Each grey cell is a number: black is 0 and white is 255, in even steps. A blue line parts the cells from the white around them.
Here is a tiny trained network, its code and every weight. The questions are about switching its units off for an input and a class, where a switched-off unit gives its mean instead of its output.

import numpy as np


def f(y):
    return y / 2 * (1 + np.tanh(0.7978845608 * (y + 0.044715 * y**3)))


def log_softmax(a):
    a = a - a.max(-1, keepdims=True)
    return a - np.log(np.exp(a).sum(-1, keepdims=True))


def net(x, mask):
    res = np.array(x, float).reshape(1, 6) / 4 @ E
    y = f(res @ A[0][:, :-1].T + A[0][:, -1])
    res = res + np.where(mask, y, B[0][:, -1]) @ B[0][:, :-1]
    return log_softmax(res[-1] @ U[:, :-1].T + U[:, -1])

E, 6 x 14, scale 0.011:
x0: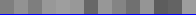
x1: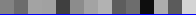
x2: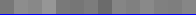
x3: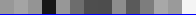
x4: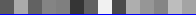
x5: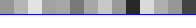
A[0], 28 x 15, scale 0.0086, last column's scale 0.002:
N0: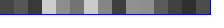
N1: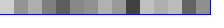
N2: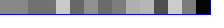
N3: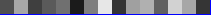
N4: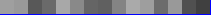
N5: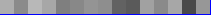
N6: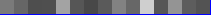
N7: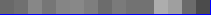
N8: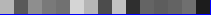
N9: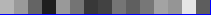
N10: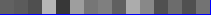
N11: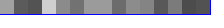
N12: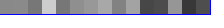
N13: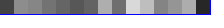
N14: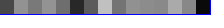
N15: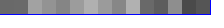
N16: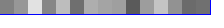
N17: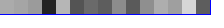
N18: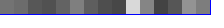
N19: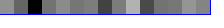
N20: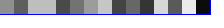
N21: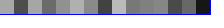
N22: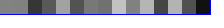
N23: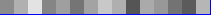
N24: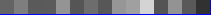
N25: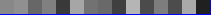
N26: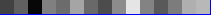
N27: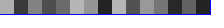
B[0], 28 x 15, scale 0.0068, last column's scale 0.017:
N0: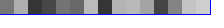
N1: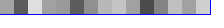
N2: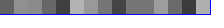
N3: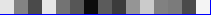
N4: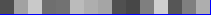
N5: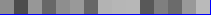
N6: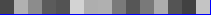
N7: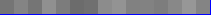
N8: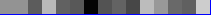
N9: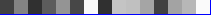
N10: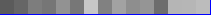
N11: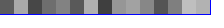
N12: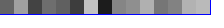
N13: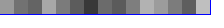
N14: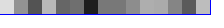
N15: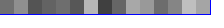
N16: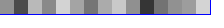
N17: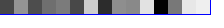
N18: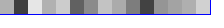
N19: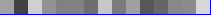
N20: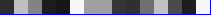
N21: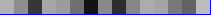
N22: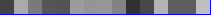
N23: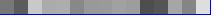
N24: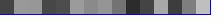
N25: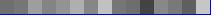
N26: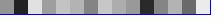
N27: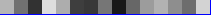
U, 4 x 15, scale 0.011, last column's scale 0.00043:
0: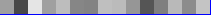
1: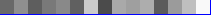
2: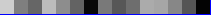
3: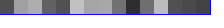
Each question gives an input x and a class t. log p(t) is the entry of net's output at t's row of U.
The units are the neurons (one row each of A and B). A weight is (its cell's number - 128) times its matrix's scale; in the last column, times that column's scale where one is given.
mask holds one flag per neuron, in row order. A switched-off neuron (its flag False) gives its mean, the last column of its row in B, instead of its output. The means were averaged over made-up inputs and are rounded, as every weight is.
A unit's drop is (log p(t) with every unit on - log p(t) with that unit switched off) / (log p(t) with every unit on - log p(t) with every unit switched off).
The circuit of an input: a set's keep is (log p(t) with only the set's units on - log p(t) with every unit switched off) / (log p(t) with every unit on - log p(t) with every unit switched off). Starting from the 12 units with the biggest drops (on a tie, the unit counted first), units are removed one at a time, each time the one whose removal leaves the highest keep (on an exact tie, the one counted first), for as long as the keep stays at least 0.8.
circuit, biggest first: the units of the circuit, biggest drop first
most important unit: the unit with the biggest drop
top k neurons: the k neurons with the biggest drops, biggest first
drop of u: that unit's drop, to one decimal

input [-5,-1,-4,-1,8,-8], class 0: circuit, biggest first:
N26
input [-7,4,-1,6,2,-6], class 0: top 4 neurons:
N26, N19, N18, N25
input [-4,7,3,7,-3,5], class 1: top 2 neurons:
N17, N9
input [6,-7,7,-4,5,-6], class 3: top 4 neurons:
N24, N22, N6, N2
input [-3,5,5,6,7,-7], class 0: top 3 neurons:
N26, N18, N9
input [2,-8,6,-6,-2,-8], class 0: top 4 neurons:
N26, N18, N20, N19
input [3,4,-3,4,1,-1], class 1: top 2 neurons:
N9, N6
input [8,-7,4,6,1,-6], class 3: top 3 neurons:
N6, N24, N22
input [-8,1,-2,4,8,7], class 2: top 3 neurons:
N3, N14, N26
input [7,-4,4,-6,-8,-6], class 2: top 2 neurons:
N27, N8
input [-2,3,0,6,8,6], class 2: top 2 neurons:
N3, N14
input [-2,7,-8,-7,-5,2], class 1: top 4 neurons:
N0, N12, N15, N11
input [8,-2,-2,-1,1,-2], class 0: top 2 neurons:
N20, N17
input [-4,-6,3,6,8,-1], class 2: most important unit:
N3
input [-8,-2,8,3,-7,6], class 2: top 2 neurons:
N27, N8
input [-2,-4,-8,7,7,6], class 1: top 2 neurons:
N17, N9
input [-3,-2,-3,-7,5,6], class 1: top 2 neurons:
N0, N12
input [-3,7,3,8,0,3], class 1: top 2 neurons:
N17, N9
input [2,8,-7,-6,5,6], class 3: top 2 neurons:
N20, N9
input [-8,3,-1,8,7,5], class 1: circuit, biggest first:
N17
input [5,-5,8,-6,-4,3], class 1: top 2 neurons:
N20, N0
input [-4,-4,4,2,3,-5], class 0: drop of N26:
0.1
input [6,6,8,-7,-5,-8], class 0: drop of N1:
0.0
